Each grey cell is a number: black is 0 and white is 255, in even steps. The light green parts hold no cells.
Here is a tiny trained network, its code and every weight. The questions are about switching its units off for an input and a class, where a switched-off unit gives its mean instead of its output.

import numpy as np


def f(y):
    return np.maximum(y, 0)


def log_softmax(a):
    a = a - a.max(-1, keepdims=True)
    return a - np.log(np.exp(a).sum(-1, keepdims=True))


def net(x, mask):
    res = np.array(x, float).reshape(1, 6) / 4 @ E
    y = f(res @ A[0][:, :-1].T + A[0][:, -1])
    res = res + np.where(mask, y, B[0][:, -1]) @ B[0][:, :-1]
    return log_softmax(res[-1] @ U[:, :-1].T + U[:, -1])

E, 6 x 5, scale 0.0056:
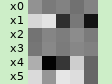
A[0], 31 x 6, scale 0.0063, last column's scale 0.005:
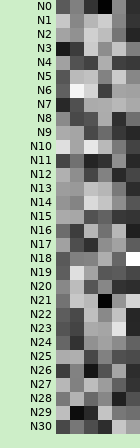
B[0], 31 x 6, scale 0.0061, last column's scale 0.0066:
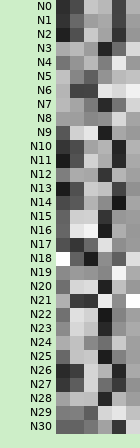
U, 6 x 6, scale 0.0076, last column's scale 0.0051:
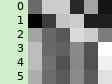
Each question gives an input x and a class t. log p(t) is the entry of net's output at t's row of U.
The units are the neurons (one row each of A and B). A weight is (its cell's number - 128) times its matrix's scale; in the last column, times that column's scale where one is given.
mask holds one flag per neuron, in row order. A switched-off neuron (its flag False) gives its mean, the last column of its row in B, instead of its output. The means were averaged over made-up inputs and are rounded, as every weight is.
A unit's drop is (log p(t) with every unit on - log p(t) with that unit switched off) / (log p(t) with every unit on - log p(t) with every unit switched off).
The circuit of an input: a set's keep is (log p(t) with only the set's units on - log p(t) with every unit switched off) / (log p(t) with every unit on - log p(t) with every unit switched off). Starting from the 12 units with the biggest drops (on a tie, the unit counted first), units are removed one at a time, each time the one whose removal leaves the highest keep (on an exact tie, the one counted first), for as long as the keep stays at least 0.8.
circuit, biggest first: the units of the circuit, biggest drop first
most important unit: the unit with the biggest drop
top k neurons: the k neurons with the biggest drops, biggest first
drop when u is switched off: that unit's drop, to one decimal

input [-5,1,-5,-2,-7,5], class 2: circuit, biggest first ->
[N6, N21]
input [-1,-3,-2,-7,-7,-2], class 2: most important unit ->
N6
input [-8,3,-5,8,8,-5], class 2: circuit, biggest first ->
[N29, N8]
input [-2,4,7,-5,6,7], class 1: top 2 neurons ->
[N10, N1]
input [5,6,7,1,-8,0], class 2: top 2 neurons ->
[N6, N21]
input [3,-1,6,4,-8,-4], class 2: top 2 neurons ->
[N6, N21]
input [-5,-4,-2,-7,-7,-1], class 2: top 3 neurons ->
[N6, N21, N5]
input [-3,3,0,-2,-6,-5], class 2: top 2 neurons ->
[N6, N21]
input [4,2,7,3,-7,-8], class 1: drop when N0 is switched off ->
0.3
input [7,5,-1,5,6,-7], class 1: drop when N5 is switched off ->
0.1
